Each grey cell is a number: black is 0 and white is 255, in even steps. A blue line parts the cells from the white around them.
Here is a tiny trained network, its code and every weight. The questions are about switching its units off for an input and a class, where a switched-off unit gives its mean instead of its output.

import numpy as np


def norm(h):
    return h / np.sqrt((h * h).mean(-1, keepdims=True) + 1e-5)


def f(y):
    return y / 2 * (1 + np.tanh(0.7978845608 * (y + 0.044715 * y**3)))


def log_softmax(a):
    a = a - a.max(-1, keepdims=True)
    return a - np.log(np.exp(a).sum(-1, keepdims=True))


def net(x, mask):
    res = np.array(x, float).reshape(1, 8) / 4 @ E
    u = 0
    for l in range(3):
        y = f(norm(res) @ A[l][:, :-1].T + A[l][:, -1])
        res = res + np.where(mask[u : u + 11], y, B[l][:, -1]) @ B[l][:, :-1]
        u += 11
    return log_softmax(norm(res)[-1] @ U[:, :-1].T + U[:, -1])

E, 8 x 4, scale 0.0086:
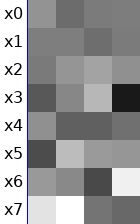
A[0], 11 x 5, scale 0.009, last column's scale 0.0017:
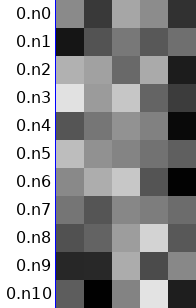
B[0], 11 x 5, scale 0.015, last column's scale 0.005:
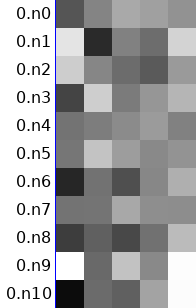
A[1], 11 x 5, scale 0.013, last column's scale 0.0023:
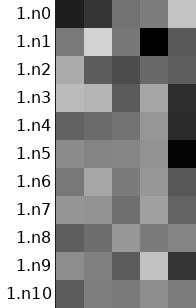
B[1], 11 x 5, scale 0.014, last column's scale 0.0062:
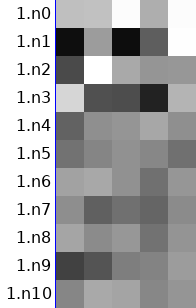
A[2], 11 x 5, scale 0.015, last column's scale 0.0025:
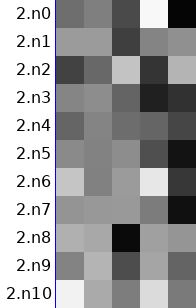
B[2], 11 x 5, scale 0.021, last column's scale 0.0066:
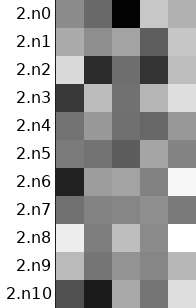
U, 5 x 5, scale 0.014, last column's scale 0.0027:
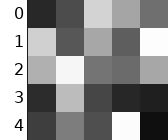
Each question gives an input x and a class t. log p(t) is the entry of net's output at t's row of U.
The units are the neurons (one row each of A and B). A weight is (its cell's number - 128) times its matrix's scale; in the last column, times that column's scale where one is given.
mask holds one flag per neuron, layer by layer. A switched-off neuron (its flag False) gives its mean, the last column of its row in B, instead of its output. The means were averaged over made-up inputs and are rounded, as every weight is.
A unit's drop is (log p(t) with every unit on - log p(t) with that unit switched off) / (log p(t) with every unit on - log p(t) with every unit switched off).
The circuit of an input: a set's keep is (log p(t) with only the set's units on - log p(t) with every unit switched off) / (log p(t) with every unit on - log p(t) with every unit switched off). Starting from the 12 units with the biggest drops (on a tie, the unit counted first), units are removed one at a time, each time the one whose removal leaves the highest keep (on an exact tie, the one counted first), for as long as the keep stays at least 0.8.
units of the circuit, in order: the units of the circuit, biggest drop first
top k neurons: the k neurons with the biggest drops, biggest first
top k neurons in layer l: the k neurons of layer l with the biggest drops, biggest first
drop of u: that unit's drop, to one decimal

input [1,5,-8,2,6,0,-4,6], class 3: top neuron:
(1.n1)
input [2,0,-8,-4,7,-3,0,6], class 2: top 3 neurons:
(0.n9 0.n1 2.n3)
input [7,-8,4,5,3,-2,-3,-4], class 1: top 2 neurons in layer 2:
(2.n3 2.n2)
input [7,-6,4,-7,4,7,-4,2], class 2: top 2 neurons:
(0.n9 2.n3)
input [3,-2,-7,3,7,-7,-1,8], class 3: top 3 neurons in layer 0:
(0.n9 0.n1 0.n3)
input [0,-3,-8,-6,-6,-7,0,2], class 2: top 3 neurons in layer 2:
(2.n3 2.n2 2.n1)
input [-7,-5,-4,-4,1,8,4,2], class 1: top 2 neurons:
(1.n1 2.n8)
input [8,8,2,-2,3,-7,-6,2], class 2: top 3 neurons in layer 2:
(2.n8 2.n10 2.n6)
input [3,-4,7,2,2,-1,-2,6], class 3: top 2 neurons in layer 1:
(1.n1 1.n0)
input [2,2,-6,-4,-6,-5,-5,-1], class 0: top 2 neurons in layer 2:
(2.n6 2.n8)
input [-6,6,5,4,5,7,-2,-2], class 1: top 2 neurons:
(1.n0 2.n3)
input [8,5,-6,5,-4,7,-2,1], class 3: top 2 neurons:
(0.n10 2.n3)
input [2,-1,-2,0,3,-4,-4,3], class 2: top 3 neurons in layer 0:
(0.n3 0.n5 0.n8)
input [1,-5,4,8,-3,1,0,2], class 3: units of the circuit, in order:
(1.n1)
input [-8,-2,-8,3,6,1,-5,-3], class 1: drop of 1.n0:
0.2
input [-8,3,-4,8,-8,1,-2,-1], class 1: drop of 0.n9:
0.1
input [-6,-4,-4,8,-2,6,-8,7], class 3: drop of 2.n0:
0.0
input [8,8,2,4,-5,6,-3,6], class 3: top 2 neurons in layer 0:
(0.n9 0.n6)
